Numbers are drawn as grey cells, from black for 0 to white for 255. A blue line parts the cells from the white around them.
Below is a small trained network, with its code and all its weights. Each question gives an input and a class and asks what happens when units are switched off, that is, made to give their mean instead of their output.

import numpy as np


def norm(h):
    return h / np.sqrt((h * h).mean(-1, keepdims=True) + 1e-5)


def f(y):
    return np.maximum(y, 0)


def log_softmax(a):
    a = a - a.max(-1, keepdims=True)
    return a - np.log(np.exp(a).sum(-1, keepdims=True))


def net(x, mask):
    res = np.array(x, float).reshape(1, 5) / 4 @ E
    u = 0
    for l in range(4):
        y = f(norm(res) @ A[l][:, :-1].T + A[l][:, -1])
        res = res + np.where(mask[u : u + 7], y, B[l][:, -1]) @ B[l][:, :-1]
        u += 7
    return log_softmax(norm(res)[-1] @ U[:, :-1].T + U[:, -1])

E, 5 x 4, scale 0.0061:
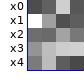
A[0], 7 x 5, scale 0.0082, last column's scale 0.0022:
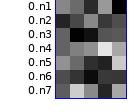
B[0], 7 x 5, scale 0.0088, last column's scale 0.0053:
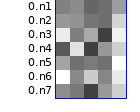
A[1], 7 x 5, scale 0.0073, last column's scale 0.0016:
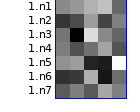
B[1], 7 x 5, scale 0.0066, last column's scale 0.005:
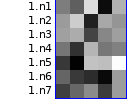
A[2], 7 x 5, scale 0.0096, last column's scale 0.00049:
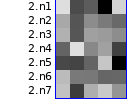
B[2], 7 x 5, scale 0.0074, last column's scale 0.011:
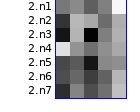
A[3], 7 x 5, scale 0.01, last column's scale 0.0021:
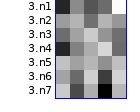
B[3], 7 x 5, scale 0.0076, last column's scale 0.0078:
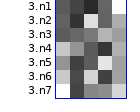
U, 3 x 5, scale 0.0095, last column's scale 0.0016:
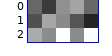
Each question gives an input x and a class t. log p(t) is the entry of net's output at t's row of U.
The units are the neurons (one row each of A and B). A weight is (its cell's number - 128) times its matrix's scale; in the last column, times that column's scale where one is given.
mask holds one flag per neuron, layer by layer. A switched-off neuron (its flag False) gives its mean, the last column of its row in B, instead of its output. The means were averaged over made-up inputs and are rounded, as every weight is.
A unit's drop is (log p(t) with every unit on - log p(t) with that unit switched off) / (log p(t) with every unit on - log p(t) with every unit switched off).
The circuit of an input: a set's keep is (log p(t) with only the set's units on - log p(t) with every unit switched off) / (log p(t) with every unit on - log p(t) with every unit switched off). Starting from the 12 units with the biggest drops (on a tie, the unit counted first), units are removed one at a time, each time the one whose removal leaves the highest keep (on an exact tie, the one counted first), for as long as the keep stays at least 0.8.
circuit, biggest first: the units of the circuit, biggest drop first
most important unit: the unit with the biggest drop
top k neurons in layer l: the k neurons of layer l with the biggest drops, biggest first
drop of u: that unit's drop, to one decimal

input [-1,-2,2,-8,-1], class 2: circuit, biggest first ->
0.n3, 0.n6
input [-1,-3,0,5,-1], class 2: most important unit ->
1.n5
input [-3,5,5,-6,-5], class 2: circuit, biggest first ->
0.n3, 0.n6
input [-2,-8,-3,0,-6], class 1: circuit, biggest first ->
0.n4, 1.n5
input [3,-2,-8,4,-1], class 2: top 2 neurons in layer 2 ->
2.n4, 2.n3
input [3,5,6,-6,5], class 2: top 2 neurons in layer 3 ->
3.n7, 3.n1
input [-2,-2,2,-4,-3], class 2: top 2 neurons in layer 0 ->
0.n3, 0.n6
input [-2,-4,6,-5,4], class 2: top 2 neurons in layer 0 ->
0.n3, 0.n6
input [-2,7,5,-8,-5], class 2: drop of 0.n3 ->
0.8
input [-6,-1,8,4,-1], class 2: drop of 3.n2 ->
0.2
